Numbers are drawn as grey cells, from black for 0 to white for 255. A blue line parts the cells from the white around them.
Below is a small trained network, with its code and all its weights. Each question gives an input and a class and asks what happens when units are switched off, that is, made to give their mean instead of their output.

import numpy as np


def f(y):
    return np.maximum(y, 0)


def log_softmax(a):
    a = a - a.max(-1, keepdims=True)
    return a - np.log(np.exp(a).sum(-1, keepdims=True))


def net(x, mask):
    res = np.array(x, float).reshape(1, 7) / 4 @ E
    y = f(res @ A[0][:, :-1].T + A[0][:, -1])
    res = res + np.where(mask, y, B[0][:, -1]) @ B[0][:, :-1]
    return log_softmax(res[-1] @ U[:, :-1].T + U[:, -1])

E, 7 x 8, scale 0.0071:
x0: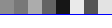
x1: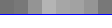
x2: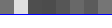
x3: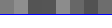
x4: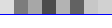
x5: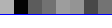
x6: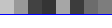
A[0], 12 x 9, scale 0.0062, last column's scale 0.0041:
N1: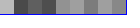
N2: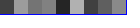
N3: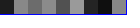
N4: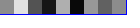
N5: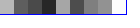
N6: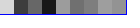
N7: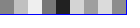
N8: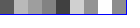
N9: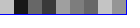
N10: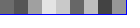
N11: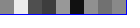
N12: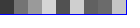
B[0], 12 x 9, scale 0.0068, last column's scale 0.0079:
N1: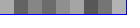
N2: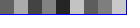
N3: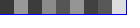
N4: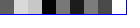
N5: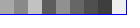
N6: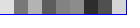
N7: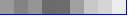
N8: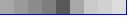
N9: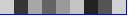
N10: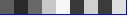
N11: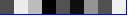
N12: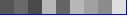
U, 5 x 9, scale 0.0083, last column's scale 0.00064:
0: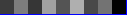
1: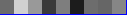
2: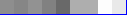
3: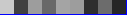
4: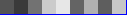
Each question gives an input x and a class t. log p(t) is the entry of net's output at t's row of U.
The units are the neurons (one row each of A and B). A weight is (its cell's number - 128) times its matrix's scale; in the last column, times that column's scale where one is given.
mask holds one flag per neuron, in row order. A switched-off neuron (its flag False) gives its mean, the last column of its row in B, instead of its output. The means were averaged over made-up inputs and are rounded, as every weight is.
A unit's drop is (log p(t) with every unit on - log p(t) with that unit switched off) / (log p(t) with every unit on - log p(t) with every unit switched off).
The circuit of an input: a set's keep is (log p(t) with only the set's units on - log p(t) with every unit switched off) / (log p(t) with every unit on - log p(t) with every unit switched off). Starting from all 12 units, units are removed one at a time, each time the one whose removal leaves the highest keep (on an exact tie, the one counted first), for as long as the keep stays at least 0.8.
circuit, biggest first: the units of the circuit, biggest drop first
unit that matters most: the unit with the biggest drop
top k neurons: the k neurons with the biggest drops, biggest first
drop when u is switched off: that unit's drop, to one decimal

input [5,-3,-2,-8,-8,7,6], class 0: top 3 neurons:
(N2; N3; N12)
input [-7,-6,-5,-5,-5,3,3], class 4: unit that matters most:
N10
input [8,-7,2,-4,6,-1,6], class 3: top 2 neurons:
(N9; N6)
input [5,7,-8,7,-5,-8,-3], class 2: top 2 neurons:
(N7; N8)
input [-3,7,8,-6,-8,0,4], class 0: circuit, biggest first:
(N3; N2)
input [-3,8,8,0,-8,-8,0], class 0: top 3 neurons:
(N3; N2; N12)
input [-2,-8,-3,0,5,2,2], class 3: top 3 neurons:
(N9; N6; N1)
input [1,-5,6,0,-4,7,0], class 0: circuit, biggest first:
(N3; N4)
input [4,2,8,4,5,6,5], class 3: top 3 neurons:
(N9; N6; N1)
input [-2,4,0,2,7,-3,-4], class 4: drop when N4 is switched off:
0.2
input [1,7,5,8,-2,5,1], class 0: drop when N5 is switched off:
-0.1
